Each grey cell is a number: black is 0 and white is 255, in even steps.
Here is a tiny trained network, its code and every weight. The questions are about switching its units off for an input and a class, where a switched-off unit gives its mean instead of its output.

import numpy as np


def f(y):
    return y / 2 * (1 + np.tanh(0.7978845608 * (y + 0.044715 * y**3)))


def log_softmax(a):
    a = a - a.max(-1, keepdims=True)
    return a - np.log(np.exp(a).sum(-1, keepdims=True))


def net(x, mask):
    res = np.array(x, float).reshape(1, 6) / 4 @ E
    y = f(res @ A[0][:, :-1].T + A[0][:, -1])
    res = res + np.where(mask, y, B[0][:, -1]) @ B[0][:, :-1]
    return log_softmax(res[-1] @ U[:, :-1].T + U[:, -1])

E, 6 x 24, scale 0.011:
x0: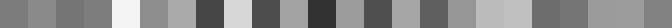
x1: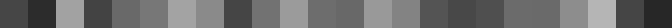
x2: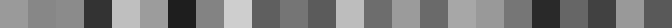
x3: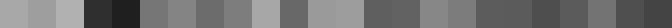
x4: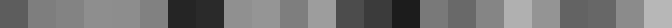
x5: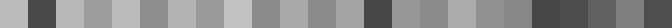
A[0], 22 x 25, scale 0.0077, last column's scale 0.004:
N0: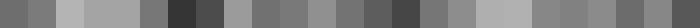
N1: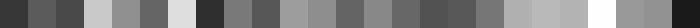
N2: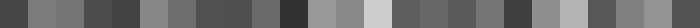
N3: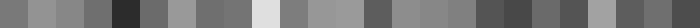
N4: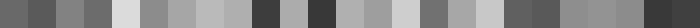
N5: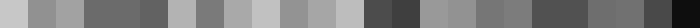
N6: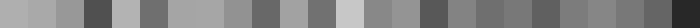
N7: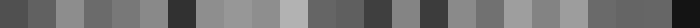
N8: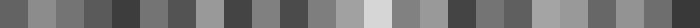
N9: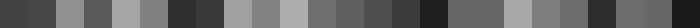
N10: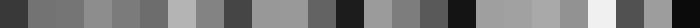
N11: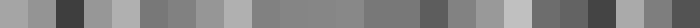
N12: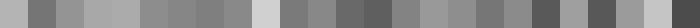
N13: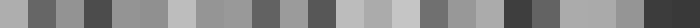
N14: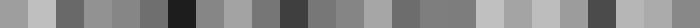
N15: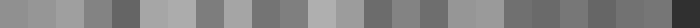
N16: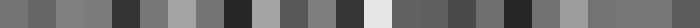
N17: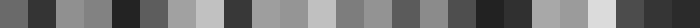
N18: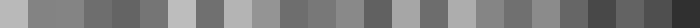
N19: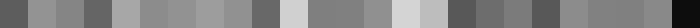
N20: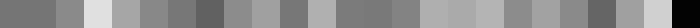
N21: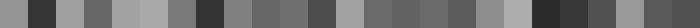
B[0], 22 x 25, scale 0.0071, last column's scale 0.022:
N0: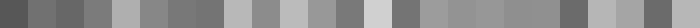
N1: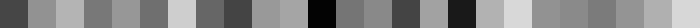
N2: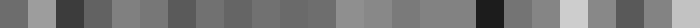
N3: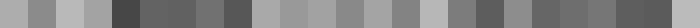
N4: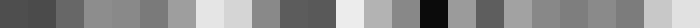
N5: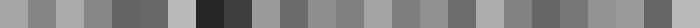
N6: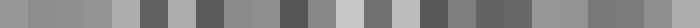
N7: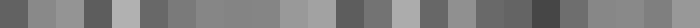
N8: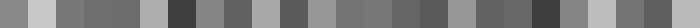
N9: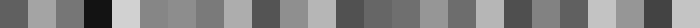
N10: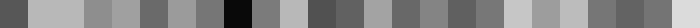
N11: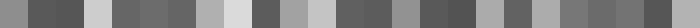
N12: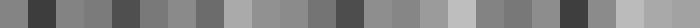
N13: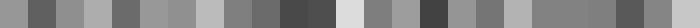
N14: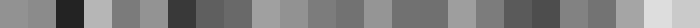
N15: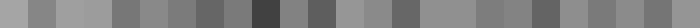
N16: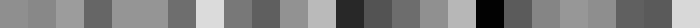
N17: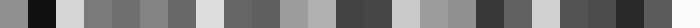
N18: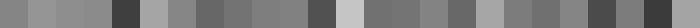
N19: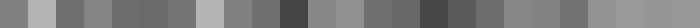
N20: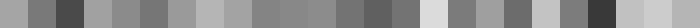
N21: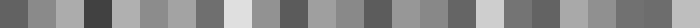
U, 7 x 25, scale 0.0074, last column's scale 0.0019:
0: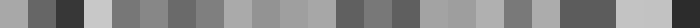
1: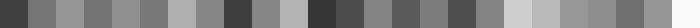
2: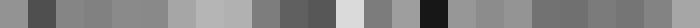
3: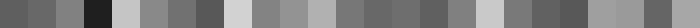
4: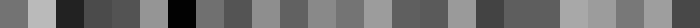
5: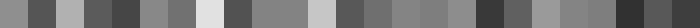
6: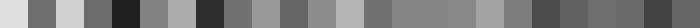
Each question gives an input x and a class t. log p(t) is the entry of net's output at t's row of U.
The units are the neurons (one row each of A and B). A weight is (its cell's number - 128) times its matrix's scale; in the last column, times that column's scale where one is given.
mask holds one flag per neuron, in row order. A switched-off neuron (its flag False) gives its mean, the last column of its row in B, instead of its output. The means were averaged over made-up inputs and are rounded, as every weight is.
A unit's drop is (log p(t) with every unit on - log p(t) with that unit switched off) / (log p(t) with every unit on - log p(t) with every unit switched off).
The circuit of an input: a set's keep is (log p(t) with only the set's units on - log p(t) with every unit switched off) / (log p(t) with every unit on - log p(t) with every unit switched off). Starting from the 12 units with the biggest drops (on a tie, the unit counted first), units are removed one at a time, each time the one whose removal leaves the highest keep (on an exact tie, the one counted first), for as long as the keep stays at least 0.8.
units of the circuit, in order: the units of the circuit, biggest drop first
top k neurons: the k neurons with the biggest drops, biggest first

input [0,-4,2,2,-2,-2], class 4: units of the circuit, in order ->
N17
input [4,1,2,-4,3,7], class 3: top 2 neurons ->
N9, N21
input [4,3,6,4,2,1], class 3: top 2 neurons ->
N9, N21
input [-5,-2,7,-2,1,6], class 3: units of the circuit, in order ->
N21, N17
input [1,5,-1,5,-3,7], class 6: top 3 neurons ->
N5, N3, N18
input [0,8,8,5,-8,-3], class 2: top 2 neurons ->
N4, N13
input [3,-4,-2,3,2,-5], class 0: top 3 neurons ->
N8, N16, N10
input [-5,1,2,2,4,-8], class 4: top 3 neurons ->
N2, N8, N14
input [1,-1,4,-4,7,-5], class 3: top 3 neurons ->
N9, N7, N0
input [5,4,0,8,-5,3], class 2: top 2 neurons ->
N4, N13
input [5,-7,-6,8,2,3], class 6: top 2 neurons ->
N5, N18
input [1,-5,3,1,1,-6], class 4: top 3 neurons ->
N17, N1, N14
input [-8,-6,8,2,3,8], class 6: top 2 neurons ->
N5, N18
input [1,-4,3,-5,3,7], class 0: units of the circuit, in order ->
N20
